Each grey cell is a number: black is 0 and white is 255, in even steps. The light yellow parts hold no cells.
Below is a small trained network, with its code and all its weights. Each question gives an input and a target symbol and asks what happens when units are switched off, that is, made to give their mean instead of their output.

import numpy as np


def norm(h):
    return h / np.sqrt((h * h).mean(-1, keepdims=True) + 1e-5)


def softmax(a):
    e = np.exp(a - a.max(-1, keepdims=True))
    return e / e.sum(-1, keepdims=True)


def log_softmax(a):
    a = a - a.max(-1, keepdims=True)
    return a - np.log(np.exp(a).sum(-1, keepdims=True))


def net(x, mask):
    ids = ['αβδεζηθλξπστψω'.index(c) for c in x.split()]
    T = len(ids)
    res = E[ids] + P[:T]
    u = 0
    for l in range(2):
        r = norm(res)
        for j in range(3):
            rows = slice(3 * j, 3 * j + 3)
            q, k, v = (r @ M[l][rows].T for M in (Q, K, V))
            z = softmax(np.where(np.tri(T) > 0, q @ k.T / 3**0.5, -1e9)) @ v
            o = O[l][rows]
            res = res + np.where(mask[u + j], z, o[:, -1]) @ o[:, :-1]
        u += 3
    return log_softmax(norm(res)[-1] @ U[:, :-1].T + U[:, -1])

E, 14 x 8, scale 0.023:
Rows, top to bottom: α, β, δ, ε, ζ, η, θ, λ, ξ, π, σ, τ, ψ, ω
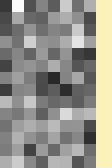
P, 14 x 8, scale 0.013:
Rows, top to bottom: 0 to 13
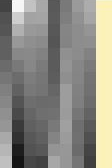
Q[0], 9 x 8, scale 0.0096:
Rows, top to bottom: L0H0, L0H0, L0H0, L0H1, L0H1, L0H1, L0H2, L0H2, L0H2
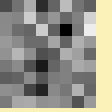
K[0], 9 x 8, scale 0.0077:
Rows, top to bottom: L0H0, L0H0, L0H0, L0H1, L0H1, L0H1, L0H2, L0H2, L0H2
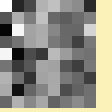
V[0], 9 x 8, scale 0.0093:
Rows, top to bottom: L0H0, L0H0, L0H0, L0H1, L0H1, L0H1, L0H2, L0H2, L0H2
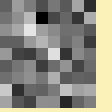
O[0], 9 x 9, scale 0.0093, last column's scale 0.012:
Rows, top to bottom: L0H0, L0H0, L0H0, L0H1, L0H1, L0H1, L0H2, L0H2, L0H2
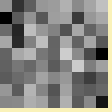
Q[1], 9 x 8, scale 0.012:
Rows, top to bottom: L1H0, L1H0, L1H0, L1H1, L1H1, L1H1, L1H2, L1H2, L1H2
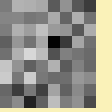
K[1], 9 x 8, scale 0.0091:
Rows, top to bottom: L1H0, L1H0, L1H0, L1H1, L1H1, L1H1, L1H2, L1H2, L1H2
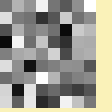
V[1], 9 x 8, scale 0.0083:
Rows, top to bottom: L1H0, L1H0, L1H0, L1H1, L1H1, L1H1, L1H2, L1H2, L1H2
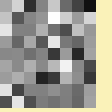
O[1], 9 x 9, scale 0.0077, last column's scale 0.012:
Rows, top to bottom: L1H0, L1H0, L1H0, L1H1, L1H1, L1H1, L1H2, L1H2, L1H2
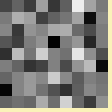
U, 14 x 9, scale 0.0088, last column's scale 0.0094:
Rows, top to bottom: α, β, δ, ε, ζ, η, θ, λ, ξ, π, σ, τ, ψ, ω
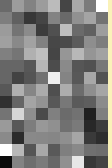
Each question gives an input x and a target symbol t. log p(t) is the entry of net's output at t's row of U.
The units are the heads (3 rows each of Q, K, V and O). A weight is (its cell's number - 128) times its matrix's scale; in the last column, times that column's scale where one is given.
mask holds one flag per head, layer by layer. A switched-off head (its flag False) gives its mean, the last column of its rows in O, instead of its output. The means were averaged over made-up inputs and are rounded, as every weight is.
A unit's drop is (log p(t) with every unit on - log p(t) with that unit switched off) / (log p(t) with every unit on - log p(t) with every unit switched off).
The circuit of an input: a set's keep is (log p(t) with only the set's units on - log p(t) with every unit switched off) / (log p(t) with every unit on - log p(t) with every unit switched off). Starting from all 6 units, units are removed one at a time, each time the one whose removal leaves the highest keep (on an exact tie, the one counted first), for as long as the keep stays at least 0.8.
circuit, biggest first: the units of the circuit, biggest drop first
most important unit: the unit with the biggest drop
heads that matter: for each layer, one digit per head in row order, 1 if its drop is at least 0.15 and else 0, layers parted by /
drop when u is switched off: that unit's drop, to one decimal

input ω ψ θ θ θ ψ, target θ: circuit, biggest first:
L1H0
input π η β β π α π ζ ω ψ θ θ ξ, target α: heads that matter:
100 / 011
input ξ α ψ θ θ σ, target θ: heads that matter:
000 / 100
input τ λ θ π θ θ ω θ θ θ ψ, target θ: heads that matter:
001 / 111
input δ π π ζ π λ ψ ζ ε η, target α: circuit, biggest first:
L0H0; L1H1
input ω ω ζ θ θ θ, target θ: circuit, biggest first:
L0H0; L1H0
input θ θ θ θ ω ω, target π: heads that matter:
110 / 110
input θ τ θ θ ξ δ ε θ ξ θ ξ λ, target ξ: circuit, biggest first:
L0H2; L0H0
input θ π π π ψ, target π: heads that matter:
000 / 100
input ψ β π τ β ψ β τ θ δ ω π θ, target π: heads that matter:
010 / 101
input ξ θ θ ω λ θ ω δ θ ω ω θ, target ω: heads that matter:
010 / 100
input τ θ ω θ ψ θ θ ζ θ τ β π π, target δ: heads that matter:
111 / 100
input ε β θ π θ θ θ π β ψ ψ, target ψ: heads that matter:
100 / 000
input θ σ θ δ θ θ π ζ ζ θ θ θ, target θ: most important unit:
L1H1
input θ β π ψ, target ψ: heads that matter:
100 / 011
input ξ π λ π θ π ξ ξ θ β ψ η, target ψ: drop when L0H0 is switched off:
1.1
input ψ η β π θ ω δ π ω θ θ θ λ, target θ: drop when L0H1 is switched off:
0.3
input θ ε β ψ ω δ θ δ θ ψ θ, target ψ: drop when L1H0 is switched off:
-0.1
